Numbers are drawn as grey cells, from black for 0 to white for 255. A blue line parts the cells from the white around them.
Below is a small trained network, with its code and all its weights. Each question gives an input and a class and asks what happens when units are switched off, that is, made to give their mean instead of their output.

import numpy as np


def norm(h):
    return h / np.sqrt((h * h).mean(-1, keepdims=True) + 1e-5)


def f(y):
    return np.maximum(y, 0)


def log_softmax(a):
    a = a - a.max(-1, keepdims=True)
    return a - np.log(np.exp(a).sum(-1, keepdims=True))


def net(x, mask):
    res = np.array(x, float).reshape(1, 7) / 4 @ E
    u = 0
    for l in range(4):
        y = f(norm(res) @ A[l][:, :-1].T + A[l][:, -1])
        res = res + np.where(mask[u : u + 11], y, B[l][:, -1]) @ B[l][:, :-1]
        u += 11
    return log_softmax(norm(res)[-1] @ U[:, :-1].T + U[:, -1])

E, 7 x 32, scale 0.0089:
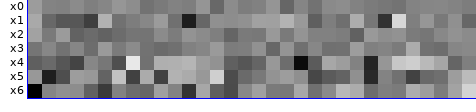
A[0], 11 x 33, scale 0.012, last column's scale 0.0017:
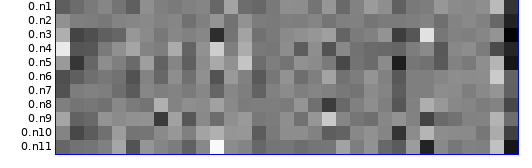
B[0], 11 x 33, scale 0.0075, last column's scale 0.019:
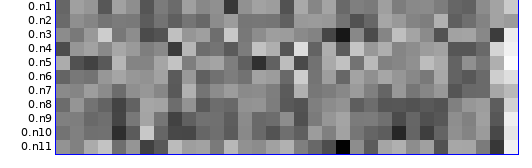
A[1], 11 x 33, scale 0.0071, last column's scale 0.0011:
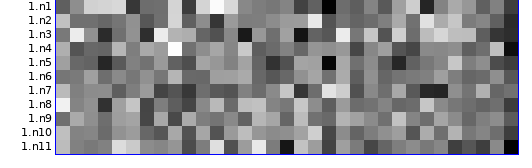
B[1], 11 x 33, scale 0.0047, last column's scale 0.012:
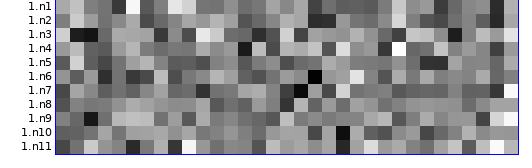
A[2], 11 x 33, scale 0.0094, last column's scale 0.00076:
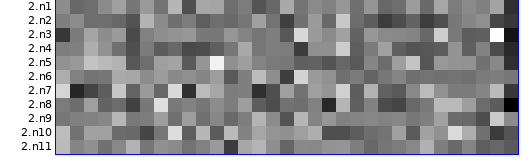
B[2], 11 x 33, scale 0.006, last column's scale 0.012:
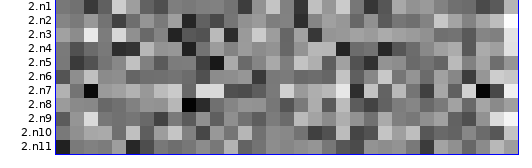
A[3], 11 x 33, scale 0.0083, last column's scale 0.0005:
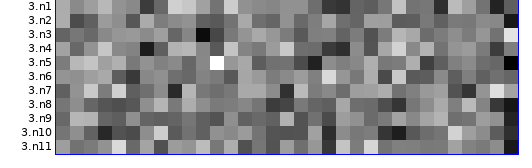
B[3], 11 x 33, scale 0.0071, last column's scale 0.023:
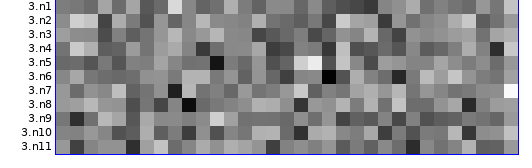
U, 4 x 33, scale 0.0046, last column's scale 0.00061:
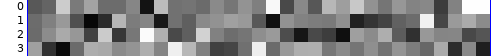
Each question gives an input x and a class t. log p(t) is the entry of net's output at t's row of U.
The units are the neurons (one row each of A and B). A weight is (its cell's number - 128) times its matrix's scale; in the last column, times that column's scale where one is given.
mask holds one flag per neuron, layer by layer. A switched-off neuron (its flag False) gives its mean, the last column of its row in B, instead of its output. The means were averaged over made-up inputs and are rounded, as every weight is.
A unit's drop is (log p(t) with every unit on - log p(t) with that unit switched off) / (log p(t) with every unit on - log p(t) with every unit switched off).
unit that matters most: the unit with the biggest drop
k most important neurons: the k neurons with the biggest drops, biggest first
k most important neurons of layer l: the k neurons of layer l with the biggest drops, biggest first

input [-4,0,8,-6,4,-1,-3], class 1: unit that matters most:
0.n8
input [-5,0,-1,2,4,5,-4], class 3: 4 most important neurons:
[0.n5; 0.n6; 0.n10; 0.n1]
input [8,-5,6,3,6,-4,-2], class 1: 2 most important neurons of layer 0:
[0.n8; 0.n3]
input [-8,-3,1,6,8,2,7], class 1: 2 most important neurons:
[0.n10; 0.n8]
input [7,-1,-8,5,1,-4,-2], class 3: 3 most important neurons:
[0.n10; 1.n3; 0.n9]
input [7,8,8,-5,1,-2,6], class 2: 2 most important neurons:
[0.n3; 0.n4]
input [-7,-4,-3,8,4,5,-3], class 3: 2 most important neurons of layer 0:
[0.n5; 0.n3]
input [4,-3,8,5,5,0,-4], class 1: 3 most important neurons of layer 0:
[0.n10; 0.n8; 0.n6]
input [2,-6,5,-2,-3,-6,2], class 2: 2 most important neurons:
[1.n1; 0.n5]
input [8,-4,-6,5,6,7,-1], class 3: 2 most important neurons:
[0.n5; 0.n9]
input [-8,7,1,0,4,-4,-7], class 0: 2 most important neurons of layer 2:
[2.n6; 2.n9]
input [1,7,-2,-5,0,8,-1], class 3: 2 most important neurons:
[0.n5; 0.n11]
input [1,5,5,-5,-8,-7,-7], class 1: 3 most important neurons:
[1.n7; 0.n6; 0.n4]
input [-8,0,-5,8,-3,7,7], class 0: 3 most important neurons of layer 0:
[0.n6; 0.n1; 0.n7]
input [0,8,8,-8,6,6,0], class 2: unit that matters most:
0.n3
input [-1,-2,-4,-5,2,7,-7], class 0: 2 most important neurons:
[0.n4; 1.n3]
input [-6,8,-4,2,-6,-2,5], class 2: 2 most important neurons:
[0.n3; 0.n10]
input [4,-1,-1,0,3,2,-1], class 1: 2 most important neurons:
[0.n10; 0.n8]
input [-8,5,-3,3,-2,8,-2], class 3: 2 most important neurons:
[0.n5; 0.n11]
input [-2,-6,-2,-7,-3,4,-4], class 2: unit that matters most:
0.n11
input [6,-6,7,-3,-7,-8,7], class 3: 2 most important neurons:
[0.n10; 0.n9]
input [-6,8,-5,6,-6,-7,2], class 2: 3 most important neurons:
[0.n10; 0.n5; 0.n9]
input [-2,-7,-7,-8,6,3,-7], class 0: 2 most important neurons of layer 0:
[0.n4; 0.n3]
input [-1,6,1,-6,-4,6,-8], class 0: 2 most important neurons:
[0.n4; 0.n11]
